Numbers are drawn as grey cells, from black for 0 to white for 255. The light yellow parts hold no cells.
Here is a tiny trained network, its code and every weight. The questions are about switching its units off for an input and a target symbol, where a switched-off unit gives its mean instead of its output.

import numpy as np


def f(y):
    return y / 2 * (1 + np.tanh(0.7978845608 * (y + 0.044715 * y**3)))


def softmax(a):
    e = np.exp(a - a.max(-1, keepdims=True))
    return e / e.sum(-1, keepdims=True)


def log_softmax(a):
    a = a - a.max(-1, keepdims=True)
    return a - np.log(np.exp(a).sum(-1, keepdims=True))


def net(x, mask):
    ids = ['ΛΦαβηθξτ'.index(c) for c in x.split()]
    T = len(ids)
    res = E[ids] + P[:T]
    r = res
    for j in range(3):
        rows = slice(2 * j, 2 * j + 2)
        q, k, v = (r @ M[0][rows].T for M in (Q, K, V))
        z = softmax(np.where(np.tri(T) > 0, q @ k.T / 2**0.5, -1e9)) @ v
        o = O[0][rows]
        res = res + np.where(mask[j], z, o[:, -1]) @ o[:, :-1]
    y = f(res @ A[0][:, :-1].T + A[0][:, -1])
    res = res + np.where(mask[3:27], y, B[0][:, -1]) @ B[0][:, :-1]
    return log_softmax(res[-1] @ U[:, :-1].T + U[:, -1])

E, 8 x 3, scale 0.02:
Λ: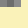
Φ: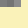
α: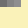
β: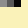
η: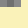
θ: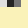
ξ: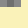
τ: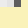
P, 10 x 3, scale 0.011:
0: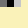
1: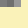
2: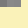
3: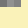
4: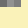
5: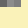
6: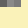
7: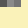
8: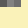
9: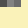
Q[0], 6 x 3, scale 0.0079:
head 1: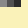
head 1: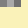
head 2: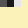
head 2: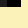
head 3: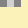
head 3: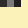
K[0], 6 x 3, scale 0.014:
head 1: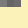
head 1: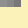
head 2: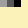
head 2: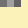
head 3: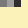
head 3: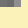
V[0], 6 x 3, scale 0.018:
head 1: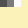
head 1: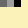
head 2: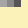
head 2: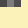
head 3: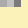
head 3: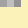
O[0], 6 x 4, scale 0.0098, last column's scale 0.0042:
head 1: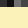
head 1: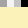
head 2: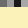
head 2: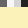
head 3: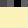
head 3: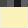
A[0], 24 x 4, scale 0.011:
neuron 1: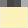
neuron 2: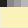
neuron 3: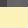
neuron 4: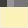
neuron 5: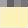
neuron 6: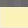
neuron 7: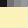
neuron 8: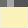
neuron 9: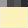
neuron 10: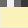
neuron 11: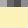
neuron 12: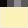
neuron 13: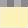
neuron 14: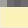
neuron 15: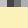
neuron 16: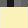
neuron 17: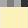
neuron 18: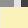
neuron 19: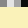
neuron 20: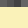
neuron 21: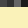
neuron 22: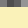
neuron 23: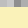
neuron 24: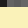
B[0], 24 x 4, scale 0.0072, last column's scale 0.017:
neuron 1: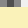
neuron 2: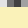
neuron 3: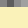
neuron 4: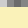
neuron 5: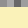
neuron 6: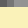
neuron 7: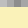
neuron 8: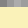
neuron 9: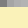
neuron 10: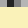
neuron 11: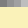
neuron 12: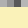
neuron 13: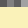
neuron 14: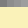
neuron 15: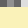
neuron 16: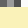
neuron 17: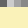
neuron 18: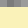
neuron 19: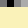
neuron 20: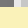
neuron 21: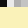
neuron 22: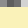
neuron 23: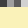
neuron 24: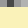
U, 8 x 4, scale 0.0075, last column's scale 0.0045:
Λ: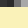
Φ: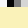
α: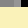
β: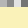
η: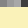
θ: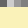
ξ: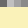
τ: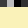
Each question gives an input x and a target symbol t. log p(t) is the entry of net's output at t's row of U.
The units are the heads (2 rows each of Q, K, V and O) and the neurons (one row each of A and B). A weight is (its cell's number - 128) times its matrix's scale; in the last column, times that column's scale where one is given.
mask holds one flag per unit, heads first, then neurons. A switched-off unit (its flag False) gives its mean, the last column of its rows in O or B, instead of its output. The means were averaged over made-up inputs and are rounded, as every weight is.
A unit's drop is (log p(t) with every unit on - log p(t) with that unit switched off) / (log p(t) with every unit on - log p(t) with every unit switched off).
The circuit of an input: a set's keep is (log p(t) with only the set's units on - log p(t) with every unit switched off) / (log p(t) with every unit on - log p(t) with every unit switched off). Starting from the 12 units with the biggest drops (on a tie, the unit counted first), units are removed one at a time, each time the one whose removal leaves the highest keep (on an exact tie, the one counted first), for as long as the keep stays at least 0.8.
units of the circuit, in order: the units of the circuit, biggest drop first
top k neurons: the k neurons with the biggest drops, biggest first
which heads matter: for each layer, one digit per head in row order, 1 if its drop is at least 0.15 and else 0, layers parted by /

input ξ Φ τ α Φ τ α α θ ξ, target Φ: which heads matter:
000
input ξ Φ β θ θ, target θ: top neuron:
(neuron 23)
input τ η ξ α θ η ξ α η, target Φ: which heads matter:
000
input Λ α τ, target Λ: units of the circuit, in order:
(head 3; neuron 20; neuron 24)
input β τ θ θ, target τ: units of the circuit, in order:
(head 1; neuron 23; head 2)
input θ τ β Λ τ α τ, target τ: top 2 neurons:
(neuron 23; neuron 20)
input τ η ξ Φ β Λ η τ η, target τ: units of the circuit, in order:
(neuron 20; head 2)
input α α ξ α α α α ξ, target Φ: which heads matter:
110
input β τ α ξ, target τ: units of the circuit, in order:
(head 1; neuron 20; head 3)
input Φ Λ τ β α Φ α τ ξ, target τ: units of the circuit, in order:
(neuron 20; head 2)
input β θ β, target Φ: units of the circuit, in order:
(neuron 19; neuron 10; head 1)
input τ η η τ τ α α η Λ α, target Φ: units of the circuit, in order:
(neuron 21; neuron 23)
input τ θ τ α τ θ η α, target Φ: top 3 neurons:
(neuron 21; neuron 23; neuron 16)
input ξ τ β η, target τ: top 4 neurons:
(neuron 20; neuron 23; neuron 1; neuron 24)
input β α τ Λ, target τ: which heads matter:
101
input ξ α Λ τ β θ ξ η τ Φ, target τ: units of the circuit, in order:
(head 2)
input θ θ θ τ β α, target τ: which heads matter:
110
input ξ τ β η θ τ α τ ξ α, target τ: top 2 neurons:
(neuron 20; neuron 1)
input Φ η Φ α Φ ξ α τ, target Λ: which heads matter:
001
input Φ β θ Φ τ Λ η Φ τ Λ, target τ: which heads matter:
110
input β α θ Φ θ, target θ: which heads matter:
100
